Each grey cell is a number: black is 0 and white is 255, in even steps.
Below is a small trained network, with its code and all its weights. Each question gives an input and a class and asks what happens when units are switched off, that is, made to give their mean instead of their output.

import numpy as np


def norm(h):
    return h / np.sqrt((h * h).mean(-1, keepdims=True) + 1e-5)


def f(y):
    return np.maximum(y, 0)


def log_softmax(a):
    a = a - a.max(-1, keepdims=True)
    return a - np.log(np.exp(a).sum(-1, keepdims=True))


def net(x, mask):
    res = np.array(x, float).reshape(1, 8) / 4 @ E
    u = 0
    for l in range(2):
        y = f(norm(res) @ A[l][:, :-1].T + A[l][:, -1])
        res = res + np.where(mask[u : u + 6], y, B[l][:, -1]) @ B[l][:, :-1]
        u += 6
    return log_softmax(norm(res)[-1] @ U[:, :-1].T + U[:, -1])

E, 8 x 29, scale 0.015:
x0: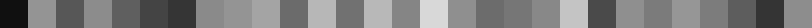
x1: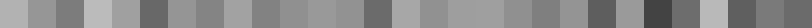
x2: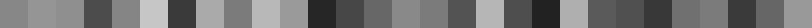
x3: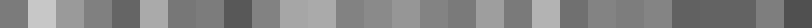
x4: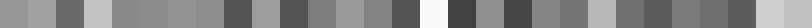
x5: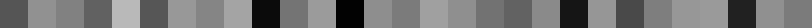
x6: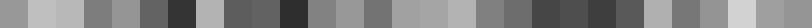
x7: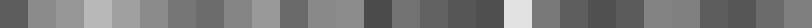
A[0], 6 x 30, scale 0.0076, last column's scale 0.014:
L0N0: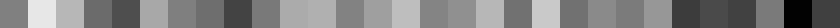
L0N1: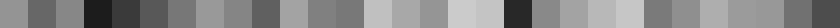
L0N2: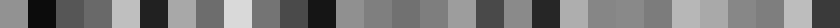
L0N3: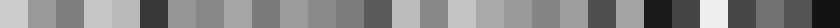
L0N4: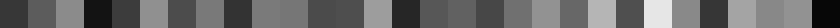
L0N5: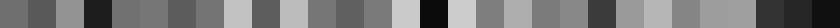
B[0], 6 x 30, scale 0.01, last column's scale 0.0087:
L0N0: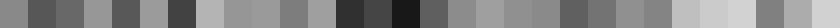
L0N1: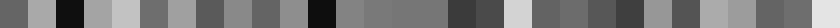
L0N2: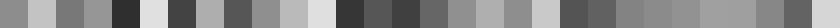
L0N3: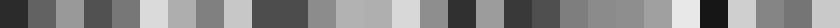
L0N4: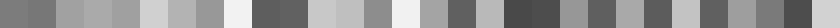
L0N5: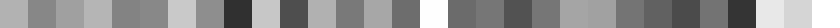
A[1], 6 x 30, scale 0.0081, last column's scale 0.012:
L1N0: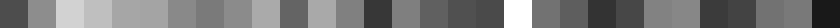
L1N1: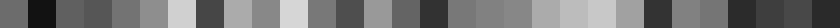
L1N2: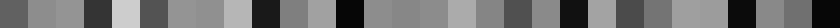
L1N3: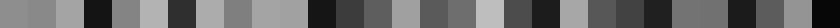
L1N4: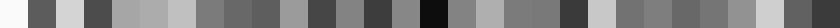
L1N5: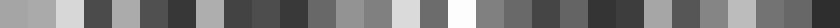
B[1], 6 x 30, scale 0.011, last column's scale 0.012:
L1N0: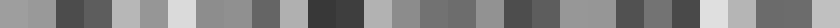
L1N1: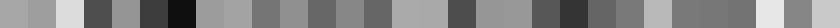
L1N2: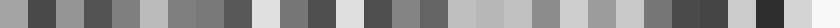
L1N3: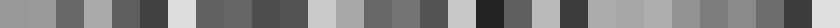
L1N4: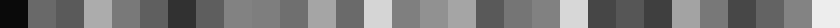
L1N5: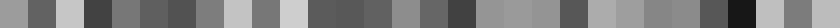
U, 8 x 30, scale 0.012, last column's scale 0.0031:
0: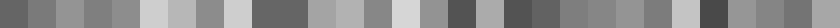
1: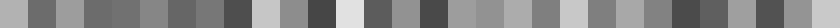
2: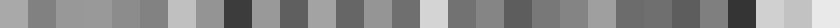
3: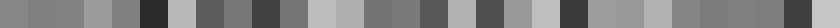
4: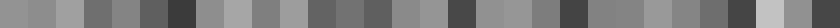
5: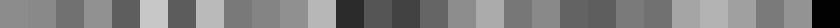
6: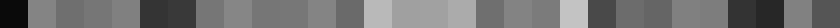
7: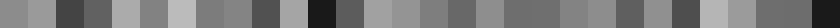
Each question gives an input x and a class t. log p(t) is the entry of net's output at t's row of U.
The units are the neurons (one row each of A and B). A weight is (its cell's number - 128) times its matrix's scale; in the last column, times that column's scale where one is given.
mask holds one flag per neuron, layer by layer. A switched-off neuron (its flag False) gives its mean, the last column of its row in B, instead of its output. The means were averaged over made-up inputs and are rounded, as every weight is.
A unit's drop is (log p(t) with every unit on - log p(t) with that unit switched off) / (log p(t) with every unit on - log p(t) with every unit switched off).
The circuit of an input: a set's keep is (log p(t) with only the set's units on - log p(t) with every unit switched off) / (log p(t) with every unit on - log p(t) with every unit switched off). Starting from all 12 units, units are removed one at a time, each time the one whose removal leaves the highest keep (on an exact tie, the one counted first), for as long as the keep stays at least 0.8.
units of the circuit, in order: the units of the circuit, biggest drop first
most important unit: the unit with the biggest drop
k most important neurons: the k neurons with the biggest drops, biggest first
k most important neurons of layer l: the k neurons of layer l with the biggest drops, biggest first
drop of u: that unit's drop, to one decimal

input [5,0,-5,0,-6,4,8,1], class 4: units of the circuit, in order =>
L1N5
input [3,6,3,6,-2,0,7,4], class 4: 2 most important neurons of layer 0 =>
L0N4, L0N2
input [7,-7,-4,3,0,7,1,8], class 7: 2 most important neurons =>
L1N0, L1N4
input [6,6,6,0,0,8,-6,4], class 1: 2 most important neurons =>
L1N2, L0N4
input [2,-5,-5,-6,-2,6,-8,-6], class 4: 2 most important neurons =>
L1N1, L1N3
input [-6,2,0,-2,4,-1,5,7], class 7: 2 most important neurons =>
L1N0, L0N5
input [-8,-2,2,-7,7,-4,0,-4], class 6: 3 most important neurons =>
L1N4, L0N5, L0N0
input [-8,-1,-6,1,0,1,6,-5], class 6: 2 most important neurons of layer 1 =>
L1N4, L1N3
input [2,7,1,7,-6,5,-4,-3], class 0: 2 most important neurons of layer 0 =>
L0N3, L0N2
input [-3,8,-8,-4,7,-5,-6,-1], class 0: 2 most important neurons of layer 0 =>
L0N3, L0N5
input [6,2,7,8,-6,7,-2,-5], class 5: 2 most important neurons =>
L0N0, L1N4
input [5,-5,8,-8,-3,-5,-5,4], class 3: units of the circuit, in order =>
L1N3, L1N2
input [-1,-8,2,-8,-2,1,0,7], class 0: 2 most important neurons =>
L0N4, L0N0
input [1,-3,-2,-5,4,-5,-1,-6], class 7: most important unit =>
L0N1
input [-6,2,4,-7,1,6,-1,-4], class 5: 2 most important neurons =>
L0N2, L1N4
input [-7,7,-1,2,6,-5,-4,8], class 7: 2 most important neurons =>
L1N0, L0N5
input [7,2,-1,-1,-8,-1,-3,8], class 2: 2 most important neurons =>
L0N5, L1N4
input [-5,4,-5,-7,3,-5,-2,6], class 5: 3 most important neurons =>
L0N2, L1N2, L1N3
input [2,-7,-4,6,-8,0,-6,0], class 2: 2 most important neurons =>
L0N5, L0N3
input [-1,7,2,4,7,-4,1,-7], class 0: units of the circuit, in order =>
L0N3
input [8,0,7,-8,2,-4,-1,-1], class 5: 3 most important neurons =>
L0N2, L1N4, L1N2
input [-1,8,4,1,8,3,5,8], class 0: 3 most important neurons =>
L0N3, L0N5, L0N1
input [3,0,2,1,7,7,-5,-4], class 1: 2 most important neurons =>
L1N2, L0N5
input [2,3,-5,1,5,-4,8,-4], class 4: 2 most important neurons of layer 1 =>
L1N5, L1N2
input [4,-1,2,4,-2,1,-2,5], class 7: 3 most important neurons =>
L1N0, L0N2, L1N4
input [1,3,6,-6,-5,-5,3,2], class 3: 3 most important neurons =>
L1N3, L1N2, L0N0
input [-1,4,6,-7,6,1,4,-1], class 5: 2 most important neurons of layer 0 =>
L0N2, L0N5
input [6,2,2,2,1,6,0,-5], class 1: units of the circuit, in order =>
L1N2
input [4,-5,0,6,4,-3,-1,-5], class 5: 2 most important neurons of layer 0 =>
L0N0, L0N3
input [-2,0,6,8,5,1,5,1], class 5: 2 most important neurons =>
L0N0, L0N5
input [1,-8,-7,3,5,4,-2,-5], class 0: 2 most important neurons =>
L0N4, L1N3
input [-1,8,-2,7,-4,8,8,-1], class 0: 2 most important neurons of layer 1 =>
L1N2, L1N1
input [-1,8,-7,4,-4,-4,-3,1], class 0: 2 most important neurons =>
L0N3, L1N3
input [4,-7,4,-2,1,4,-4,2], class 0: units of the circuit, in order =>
L0N4
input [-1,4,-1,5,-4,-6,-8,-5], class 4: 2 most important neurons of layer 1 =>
L1N1, L1N2
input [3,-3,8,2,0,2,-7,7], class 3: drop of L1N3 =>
1.0
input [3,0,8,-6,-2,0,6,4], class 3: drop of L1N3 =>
0.9
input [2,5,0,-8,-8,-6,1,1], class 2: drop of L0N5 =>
0.8
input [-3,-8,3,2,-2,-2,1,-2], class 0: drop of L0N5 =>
0.0
